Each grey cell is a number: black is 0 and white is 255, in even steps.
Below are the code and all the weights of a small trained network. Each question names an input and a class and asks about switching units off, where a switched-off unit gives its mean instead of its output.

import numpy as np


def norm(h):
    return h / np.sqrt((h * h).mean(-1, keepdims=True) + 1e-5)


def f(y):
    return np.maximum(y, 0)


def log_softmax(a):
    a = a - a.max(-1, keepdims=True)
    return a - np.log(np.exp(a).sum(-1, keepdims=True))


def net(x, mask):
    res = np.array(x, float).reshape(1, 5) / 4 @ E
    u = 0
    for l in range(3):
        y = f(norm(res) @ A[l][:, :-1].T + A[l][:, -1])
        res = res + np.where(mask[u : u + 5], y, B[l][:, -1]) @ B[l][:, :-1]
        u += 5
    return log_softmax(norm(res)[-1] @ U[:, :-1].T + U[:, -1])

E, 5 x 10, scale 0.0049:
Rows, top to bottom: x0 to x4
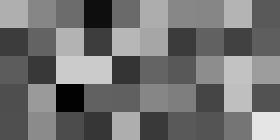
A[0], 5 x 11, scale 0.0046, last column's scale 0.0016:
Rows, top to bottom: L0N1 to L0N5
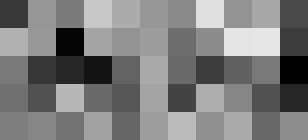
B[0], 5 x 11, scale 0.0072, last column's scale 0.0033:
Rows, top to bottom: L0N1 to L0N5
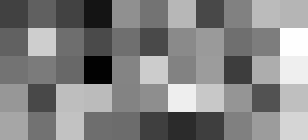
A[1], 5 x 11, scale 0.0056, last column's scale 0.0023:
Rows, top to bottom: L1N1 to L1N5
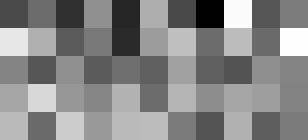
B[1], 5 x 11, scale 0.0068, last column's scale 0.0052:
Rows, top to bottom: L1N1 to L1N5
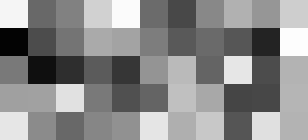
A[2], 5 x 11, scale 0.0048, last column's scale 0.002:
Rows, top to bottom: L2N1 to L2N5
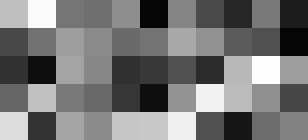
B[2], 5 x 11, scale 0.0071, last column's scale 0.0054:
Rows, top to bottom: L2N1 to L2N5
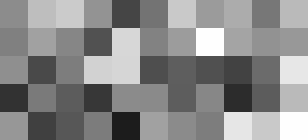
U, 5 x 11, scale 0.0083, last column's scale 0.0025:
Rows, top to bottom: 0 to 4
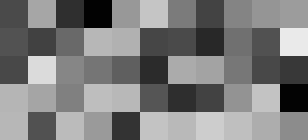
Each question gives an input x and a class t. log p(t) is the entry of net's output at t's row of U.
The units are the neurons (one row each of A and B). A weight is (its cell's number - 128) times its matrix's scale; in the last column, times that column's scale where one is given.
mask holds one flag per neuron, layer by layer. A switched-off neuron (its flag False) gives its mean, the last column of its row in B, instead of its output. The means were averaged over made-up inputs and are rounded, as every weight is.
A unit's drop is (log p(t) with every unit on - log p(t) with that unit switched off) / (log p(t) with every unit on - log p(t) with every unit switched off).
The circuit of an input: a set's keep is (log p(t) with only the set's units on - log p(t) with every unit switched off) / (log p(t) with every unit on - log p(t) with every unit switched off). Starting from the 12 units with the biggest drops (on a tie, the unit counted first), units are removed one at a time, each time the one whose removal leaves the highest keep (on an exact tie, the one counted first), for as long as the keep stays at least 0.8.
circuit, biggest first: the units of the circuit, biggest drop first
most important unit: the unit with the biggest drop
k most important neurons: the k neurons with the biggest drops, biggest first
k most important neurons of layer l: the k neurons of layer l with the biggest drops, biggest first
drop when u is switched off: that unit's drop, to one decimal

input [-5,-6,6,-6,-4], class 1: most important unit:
L2N3
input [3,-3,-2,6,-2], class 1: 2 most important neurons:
(L1N2 L1N1)
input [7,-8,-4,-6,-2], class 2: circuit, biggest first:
(L1N2 L1N4)
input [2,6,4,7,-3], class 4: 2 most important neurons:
(L0N4 L0N2)
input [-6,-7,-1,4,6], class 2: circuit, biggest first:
(L0N2 L2N1)
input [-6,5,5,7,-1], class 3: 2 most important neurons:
(L1N1 L1N2)
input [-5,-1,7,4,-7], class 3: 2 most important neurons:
(L1N1 L0N5)
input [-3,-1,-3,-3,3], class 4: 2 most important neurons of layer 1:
(L1N4 L1N2)
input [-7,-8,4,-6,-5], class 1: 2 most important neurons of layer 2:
(L2N3 L2N1)
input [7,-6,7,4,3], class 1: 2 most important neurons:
(L1N2 L0N2)
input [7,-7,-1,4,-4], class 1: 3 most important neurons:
(L1N2 L1N1 L0N5)
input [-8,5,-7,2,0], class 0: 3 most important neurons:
(L2N3 L1N2 L0N2)
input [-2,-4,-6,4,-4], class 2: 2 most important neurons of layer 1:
(L1N4 L1N3)
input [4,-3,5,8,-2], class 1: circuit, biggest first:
(L1N2)
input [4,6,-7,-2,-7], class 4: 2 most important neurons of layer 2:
(L2N5 L2N4)
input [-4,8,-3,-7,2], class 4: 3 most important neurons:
(L2N5 L1N2 L0N2)
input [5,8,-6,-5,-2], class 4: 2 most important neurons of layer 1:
(L1N2 L1N5)
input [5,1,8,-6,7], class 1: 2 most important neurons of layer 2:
(L2N3 L2N5)
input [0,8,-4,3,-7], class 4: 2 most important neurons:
(L2N5 L0N4)
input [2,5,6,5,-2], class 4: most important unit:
L0N4
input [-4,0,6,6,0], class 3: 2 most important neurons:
(L1N1 L1N2)
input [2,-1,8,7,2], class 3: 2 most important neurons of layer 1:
(L1N1 L1N3)
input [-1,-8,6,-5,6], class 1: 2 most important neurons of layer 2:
(L2N3 L2N4)
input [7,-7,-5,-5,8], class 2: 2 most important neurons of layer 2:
(L2N1 L2N5)
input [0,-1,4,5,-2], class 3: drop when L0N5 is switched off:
0.1
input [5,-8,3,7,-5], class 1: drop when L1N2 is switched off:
0.4
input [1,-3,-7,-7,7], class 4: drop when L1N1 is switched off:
-0.1
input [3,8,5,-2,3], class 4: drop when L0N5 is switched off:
0.0
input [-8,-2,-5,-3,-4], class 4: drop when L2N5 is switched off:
0.1
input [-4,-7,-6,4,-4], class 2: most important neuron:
(L0N2)
